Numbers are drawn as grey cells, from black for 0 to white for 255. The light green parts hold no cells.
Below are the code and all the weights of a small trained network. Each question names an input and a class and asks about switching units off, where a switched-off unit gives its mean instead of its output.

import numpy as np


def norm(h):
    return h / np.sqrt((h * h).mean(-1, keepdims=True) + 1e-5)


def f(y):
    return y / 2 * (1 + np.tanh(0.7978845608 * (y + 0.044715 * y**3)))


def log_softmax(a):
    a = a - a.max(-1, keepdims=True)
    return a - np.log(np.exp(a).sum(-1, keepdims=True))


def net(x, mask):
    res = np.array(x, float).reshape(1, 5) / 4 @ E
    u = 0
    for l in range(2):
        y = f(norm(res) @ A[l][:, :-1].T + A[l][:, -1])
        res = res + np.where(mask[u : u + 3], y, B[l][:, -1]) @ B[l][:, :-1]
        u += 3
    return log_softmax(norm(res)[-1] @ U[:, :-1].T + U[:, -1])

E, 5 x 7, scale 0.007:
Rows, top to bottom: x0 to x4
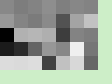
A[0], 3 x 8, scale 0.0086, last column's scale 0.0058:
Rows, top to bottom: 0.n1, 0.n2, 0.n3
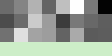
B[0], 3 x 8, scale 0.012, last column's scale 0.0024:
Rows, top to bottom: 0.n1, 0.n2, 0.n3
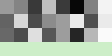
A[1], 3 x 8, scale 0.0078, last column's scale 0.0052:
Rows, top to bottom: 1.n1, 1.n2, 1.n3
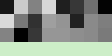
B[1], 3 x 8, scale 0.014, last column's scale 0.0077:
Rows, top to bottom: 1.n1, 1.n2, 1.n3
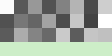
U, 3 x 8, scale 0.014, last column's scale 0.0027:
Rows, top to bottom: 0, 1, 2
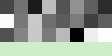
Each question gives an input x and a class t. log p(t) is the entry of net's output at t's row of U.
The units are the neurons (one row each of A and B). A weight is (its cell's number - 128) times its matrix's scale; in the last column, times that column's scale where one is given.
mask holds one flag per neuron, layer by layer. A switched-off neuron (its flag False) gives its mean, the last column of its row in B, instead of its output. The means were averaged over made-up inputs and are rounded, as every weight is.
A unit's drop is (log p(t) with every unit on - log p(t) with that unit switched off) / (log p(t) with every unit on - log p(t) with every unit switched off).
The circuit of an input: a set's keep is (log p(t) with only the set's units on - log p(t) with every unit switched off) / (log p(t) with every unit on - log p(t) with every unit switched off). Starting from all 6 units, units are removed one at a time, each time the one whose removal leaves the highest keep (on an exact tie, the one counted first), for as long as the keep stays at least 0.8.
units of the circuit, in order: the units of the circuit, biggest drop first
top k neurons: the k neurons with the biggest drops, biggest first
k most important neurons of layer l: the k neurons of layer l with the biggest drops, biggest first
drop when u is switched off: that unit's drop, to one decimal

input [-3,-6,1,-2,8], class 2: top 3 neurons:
1.n1, 0.n3, 1.n2
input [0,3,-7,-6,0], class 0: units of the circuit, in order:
1.n2, 1.n1
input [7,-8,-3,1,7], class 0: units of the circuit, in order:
0.n1, 1.n2, 1.n1
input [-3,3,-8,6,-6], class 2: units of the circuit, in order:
1.n3
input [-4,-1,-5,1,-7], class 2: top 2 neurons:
1.n3, 0.n1
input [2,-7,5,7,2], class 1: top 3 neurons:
1.n1, 0.n1, 1.n2
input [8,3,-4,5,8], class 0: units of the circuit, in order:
0.n1, 1.n1
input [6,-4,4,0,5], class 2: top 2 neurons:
0.n3, 1.n2
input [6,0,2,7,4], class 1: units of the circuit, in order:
1.n1, 0.n1
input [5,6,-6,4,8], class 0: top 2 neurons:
0.n1, 1.n2
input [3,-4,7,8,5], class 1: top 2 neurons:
1.n1, 0.n1
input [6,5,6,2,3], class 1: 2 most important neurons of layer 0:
0.n1, 0.n2
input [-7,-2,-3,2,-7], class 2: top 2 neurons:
1.n3, 0.n1
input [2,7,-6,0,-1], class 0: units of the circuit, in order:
1.n1
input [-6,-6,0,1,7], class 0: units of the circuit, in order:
0.n1, 1.n1
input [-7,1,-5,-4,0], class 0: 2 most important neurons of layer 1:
1.n2, 1.n1
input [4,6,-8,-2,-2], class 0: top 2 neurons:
1.n2, 1.n1
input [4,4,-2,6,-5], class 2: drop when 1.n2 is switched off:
0.1
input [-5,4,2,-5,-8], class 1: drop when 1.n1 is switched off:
1.1
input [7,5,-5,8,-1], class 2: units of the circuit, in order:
1.n3
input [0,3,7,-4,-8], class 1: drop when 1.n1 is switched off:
1.1
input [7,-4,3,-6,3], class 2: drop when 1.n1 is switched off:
0.2
